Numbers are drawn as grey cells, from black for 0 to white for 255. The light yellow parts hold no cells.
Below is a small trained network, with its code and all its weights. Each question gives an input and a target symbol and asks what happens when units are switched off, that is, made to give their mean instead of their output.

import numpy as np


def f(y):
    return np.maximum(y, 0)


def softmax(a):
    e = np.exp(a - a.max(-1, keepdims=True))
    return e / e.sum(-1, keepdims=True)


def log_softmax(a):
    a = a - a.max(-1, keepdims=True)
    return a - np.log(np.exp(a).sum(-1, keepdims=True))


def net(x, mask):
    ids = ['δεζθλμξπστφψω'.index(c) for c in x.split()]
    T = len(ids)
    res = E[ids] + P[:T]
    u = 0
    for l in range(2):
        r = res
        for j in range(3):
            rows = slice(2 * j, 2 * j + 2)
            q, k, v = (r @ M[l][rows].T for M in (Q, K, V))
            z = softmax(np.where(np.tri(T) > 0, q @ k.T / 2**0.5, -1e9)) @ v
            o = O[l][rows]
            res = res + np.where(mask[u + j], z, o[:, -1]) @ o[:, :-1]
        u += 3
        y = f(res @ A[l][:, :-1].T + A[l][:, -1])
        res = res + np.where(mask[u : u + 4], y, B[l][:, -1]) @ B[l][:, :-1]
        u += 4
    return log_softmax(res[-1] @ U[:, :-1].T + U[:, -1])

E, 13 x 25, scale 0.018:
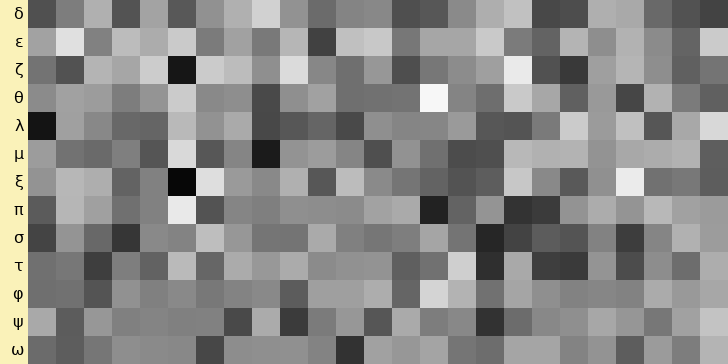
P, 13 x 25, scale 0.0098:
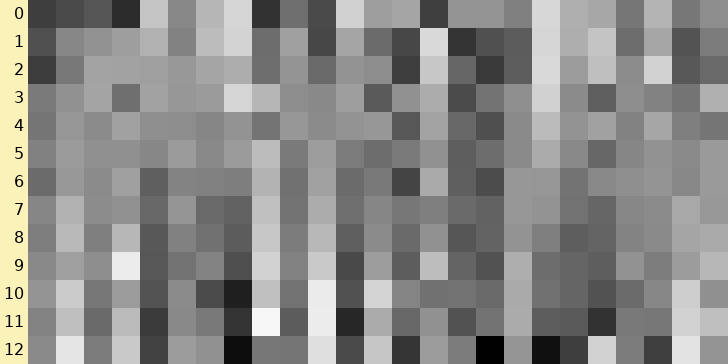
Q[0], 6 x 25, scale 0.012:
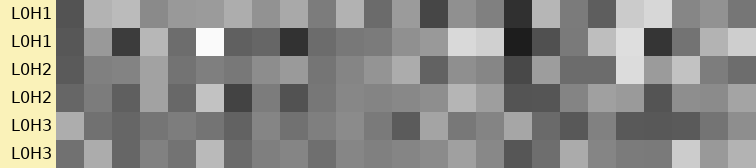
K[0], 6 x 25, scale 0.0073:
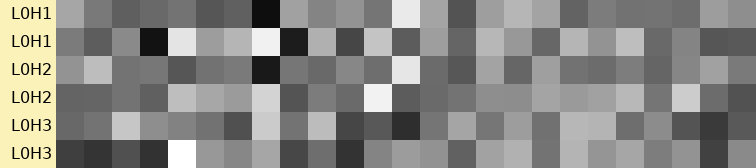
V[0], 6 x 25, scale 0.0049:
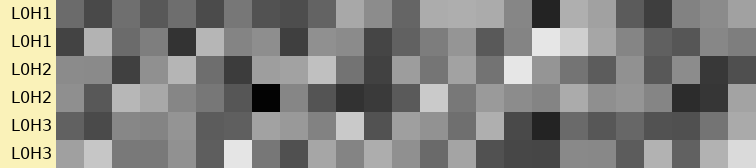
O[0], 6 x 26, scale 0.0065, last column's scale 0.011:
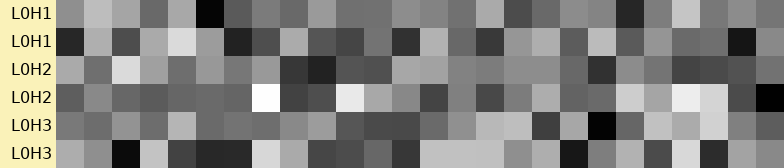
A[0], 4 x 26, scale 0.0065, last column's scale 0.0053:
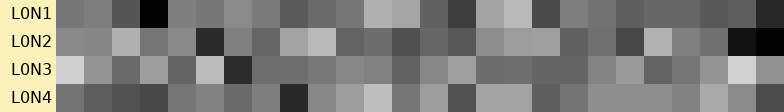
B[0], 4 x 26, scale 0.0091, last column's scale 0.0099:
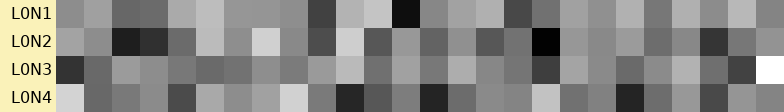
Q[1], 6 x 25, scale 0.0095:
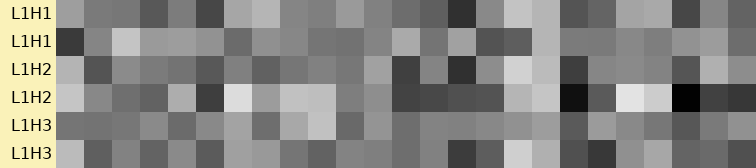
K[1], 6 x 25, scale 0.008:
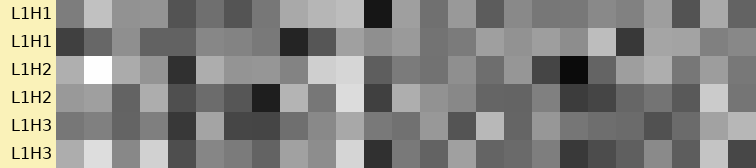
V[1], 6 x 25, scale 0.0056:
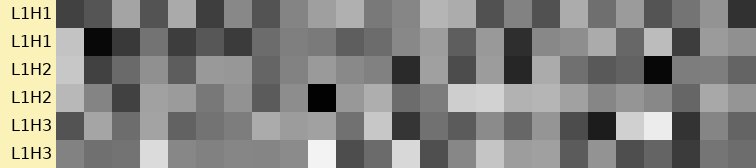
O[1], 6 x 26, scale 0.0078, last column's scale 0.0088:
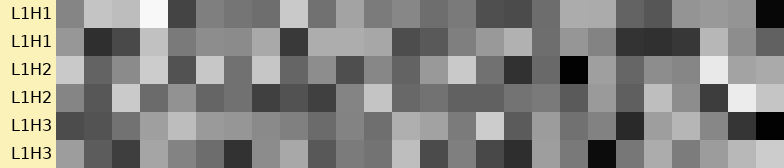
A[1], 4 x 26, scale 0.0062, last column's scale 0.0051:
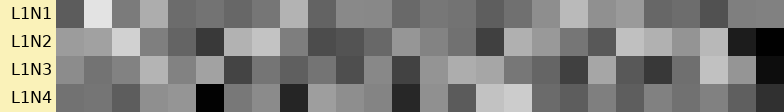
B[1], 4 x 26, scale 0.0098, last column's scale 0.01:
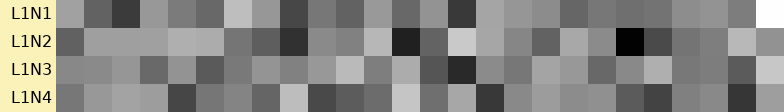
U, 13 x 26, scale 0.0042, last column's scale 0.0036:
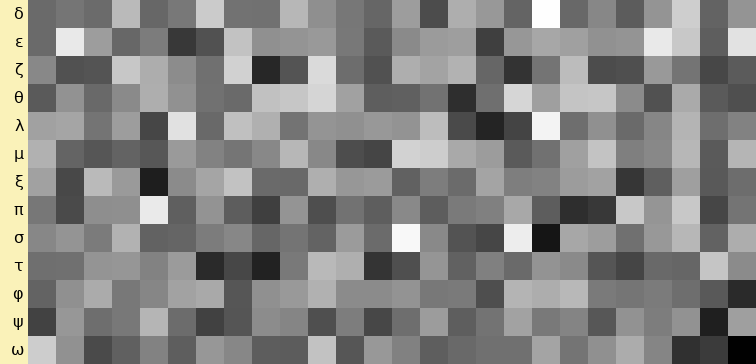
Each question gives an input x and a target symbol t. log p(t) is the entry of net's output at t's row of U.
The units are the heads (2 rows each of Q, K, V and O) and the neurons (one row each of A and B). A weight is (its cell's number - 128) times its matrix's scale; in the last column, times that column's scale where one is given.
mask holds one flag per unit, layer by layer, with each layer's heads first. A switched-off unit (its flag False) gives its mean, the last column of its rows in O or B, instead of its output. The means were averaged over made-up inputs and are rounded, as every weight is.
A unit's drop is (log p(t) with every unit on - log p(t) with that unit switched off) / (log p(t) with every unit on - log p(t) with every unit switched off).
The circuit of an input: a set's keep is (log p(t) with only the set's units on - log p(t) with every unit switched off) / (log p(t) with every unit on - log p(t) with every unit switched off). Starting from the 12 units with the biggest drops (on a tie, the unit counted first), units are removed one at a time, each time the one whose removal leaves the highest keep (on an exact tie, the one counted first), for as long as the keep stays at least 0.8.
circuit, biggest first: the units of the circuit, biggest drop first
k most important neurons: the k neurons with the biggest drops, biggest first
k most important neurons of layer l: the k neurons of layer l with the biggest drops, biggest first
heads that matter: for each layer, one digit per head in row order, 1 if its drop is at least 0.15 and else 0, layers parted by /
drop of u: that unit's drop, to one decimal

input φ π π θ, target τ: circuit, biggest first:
[L1H2; L0N3; L1H1]
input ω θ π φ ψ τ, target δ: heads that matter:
001 / 110
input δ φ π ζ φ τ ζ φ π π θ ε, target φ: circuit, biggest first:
[L0N1; L1H3; L0H3; L1H1]
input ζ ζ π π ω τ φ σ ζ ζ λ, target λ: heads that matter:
100 / 001
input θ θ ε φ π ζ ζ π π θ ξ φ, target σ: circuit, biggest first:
[L1H1; L1N1; L0H1]
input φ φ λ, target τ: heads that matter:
000 / 010
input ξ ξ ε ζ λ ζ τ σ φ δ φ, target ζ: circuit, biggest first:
[L0H3; L0N3; L1H3]
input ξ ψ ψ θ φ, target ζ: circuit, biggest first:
[L0H3; L1H3; L0N3]
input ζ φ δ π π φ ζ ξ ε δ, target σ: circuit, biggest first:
[L0H3]
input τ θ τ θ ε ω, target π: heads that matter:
001 / 010
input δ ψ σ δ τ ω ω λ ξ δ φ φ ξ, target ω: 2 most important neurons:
[L0N2; L0N3]
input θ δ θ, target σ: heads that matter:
100 / 100
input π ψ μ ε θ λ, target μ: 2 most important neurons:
[L0N4; L0N1]
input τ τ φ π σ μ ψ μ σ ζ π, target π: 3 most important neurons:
[L0N3; L1N3; L0N1]
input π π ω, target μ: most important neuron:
[L0N4]
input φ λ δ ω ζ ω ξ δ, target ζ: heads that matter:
010 / 000
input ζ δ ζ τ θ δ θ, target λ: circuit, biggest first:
[L1H3; L1H1]
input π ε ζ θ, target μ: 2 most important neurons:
[L0N4; L0N1]
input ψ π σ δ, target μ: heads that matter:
001 / 000
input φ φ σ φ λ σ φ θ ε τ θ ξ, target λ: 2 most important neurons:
[L0N2; L1N1]
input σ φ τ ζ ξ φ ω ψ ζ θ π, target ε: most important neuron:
[L1N3]
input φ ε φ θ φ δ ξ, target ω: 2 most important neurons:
[L0N2; L1N1]
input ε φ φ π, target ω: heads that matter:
000 / 010
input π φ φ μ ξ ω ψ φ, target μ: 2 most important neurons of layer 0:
[L0N4; L0N1]
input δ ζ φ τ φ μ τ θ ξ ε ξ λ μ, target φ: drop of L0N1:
0.6
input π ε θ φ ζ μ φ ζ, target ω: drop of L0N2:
1.1
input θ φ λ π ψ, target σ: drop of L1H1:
0.4
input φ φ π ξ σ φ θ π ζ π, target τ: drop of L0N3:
0.3
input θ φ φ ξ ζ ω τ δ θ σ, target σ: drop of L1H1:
0.4
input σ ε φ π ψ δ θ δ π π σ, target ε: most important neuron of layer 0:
[L0N1]
